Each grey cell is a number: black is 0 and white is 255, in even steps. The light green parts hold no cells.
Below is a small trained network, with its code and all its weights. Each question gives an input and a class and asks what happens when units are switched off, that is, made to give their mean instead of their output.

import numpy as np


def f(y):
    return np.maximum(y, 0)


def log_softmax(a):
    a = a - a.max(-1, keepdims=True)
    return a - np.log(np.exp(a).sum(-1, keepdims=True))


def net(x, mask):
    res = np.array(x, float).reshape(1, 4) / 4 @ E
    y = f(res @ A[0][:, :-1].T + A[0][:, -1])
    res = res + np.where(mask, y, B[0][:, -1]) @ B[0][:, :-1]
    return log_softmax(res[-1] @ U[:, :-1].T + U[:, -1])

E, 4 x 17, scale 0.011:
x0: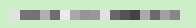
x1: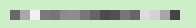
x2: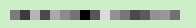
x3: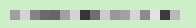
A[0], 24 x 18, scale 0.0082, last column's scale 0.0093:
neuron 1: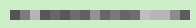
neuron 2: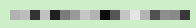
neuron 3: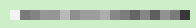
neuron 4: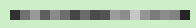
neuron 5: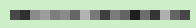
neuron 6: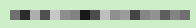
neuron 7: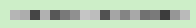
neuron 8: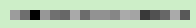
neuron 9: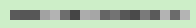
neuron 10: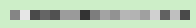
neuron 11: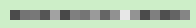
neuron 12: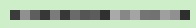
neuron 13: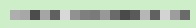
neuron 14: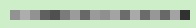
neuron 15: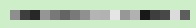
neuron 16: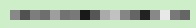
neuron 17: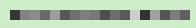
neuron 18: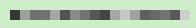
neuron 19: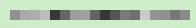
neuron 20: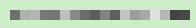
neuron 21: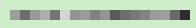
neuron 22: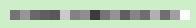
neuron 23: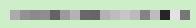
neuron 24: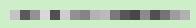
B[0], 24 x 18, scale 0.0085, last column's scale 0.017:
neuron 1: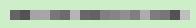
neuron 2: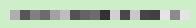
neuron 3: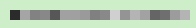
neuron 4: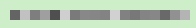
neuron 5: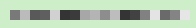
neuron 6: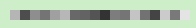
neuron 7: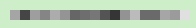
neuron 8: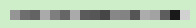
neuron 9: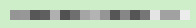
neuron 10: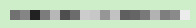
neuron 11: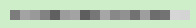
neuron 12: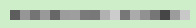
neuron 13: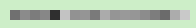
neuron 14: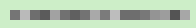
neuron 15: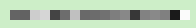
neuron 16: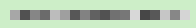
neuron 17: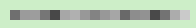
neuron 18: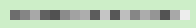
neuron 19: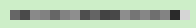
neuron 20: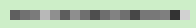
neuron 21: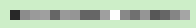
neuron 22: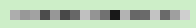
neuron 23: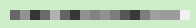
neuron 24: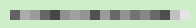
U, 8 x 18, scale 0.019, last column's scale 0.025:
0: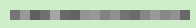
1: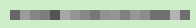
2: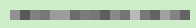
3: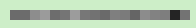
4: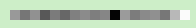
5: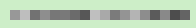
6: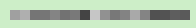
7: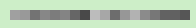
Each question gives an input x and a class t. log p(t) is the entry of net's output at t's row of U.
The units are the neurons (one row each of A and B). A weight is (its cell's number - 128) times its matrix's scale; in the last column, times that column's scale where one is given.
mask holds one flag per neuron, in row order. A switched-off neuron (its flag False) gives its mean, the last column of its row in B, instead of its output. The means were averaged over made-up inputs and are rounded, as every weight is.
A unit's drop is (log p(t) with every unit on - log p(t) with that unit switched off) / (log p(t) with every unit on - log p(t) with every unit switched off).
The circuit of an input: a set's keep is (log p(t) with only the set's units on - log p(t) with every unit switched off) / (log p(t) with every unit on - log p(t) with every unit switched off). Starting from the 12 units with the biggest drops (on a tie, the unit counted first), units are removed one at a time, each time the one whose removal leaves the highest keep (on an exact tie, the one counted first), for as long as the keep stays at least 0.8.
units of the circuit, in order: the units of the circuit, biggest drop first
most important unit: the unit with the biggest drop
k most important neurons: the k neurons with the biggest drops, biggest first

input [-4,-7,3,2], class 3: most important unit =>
neuron 15
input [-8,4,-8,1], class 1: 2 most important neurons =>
(neuron 18; neuron 17)
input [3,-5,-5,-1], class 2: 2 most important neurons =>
(neuron 2; neuron 7)
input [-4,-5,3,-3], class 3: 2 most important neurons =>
(neuron 15; neuron 24)
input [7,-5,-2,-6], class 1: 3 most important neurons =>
(neuron 24; neuron 13; neuron 3)
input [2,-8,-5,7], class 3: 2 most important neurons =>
(neuron 15; neuron 8)
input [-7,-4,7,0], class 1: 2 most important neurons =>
(neuron 11; neuron 18)
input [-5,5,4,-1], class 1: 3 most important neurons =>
(neuron 15; neuron 8; neuron 4)
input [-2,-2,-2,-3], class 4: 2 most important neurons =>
(neuron 10; neuron 23)
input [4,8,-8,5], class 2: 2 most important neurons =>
(neuron 2; neuron 15)
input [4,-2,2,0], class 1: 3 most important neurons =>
(neuron 3; neuron 7; neuron 9)
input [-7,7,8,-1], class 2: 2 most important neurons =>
(neuron 6; neuron 16)
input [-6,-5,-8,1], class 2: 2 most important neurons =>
(neuron 2; neuron 7)
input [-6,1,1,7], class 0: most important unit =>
neuron 10
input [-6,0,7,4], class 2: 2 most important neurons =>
(neuron 6; neuron 16)
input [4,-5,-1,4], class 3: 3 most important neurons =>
(neuron 15; neuron 8; neuron 5)
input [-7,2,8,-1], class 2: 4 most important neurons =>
(neuron 6; neuron 16; neuron 24; neuron 13)
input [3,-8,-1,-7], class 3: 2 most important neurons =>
(neuron 15; neuron 8)
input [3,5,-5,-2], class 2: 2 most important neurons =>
(neuron 2; neuron 15)
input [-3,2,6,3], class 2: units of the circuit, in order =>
(neuron 6)
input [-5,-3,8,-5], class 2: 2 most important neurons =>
(neuron 16; neuron 6)
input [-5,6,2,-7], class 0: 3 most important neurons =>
(neuron 5; neuron 15; neuron 9)
